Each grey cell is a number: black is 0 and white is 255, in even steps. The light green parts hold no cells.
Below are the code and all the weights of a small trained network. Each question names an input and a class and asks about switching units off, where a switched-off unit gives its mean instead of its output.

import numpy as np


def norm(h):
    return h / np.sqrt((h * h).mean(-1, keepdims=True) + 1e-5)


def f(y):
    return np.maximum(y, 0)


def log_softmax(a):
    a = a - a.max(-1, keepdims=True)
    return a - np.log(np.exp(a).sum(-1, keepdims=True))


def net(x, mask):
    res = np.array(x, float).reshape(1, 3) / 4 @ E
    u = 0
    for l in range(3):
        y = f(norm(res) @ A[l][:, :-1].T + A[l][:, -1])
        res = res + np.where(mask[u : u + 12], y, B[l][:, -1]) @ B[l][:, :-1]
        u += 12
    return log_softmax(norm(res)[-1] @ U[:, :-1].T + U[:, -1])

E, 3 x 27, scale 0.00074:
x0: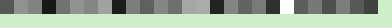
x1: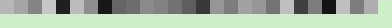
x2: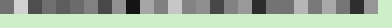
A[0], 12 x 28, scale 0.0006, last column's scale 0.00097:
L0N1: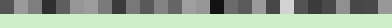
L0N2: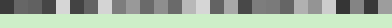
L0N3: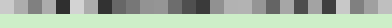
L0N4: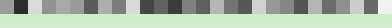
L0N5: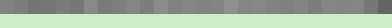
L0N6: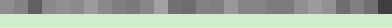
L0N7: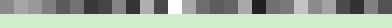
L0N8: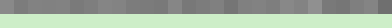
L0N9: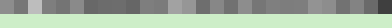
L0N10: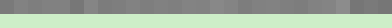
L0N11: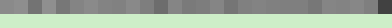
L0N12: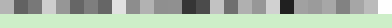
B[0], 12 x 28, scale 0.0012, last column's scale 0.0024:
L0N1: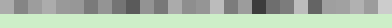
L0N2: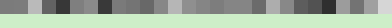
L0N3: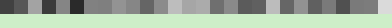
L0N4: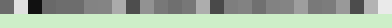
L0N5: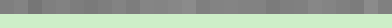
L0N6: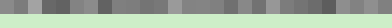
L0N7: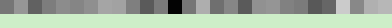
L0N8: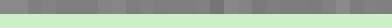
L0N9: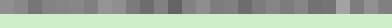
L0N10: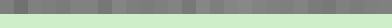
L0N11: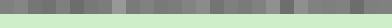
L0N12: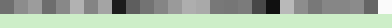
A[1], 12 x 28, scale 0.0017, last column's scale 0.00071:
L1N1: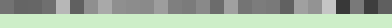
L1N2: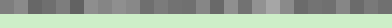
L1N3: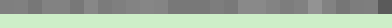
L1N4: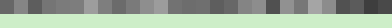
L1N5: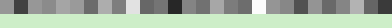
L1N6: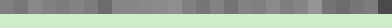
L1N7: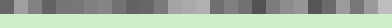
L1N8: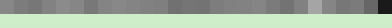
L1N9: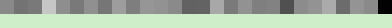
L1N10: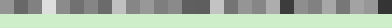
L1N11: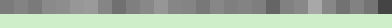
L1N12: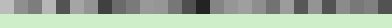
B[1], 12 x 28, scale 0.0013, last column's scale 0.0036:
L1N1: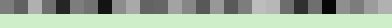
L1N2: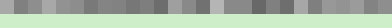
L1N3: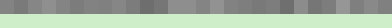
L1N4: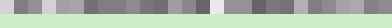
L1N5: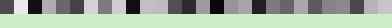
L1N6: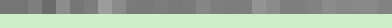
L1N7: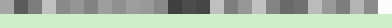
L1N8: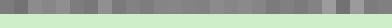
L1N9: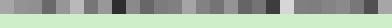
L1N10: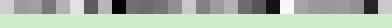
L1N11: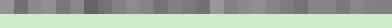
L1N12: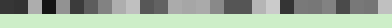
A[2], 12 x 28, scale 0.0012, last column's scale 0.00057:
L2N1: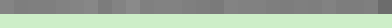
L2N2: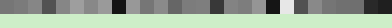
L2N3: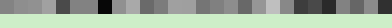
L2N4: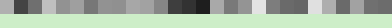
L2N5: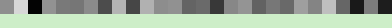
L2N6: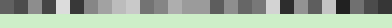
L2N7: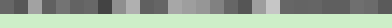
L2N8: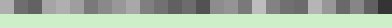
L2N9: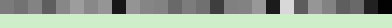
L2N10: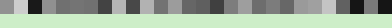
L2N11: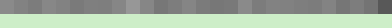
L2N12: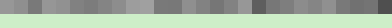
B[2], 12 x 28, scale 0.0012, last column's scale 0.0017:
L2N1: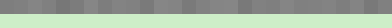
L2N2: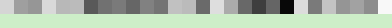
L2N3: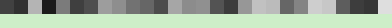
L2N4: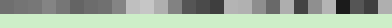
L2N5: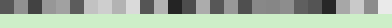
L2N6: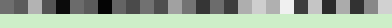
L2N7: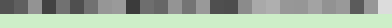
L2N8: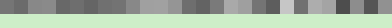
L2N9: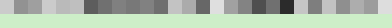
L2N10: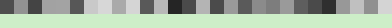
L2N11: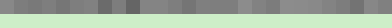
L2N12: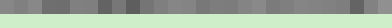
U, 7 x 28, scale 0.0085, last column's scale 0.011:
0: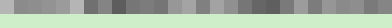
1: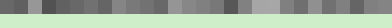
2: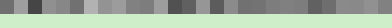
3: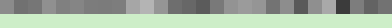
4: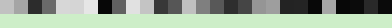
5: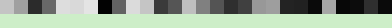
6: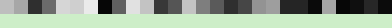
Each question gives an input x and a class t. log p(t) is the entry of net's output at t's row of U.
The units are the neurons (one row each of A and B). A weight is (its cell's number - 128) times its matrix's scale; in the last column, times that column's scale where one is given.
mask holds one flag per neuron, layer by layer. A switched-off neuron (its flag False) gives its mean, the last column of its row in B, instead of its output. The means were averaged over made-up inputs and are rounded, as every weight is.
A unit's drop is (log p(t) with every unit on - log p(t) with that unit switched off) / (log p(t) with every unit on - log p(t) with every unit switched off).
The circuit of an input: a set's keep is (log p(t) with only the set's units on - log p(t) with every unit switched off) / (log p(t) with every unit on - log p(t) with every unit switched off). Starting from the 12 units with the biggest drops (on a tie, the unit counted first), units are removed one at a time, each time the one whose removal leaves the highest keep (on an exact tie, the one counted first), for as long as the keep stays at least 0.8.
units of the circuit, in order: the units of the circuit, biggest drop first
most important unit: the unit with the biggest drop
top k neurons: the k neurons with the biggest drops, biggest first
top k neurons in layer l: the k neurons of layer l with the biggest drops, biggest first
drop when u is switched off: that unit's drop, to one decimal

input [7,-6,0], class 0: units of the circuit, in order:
L2N2
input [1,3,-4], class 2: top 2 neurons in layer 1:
L1N5, L1N1
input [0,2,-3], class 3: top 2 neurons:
L0N4, L1N5
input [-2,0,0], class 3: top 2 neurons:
L0N12, L1N10
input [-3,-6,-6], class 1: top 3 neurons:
L1N1, L2N6, L0N7
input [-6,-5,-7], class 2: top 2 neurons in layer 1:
L1N5, L1N7
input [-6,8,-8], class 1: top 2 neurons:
L1N12, L1N7
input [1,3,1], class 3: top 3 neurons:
L1N7, L0N3, L0N2
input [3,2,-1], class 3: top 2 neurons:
L1N7, L0N12
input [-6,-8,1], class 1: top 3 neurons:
L1N1, L2N6, L0N1
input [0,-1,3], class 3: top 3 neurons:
L1N7, L1N5, L0N4
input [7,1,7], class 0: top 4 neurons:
L1N5, L0N4, L2N2, L2N9
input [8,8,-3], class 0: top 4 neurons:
L2N2, L1N1, L2N9, L0N2
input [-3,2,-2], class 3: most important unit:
L0N12
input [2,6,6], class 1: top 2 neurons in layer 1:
L1N5, L1N12
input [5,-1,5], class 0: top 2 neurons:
L1N5, L0N4
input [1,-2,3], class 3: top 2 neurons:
L1N7, L1N5
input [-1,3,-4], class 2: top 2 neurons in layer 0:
L0N2, L0N1
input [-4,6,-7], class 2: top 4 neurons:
L1N5, L0N2, L1N1, L2N6
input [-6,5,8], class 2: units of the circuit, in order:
L2N10
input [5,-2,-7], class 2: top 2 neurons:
L1N5, L0N12
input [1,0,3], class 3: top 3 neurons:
L1N7, L1N5, L0N4
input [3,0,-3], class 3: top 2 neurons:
L1N7, L0N12
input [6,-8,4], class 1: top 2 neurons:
L1N10, L0N12
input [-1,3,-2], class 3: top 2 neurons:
L0N3, L1N7
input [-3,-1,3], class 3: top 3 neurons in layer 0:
L0N12, L0N4, L0N1
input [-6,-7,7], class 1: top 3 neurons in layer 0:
L0N4, L0N1, L0N2
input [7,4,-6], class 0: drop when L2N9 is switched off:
0.1
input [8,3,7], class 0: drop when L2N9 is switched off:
0.2
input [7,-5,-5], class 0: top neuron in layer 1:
L1N12
